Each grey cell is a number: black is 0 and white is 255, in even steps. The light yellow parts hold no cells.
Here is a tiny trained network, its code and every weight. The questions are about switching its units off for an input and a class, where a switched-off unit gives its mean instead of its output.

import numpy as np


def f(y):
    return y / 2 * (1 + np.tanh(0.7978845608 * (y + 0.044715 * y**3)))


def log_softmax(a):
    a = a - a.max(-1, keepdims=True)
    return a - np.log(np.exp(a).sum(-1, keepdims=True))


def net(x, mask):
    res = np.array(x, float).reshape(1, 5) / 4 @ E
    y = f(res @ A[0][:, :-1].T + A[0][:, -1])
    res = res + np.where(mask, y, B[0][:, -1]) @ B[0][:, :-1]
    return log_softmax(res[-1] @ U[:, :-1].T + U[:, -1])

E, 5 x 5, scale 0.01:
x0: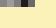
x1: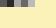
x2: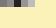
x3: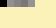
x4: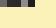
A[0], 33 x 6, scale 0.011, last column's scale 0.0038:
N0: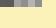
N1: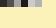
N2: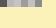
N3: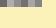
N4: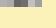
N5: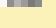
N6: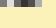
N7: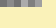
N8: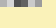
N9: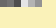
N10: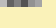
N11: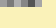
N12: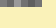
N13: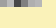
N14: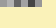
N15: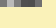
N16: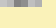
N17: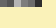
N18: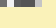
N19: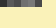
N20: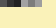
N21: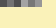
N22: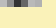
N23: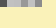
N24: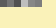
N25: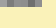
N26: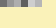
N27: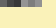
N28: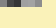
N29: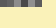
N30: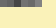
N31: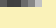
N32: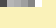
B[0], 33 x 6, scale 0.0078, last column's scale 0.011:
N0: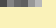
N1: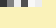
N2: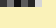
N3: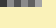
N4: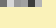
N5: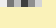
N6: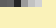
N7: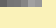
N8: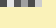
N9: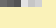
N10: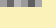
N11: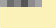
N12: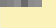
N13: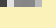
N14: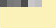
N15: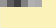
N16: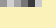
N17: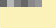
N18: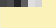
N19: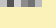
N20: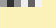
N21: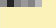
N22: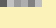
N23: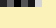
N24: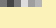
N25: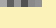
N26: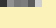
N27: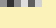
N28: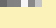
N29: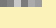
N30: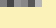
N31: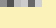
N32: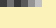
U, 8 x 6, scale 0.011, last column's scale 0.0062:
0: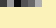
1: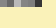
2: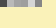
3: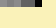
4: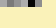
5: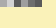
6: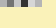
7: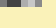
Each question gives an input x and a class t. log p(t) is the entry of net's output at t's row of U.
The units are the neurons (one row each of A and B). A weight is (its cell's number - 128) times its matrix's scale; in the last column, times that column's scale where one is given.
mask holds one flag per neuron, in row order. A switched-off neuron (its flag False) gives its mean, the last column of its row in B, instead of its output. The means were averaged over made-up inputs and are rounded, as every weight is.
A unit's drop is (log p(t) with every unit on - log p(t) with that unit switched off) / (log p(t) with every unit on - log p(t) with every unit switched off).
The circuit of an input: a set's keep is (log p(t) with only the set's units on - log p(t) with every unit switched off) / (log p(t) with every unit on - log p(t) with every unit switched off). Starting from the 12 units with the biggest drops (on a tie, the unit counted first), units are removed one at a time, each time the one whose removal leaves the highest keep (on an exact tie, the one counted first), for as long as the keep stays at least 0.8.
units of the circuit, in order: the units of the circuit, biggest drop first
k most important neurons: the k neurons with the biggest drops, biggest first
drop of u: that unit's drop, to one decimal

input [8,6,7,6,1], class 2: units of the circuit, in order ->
(N1)
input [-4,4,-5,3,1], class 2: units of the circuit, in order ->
(N1 N17)
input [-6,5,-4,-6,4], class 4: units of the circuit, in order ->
(N1 N18)
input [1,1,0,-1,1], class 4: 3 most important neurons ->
(N1 N18 N14)
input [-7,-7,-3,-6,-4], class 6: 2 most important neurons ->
(N5 N14)
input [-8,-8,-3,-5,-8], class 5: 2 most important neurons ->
(N5 N16)
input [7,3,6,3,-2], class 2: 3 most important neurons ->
(N1 N29 N22)
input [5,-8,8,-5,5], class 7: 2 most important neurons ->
(N23 N2)
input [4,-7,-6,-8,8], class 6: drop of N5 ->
0.1
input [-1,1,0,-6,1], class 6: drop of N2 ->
0.2
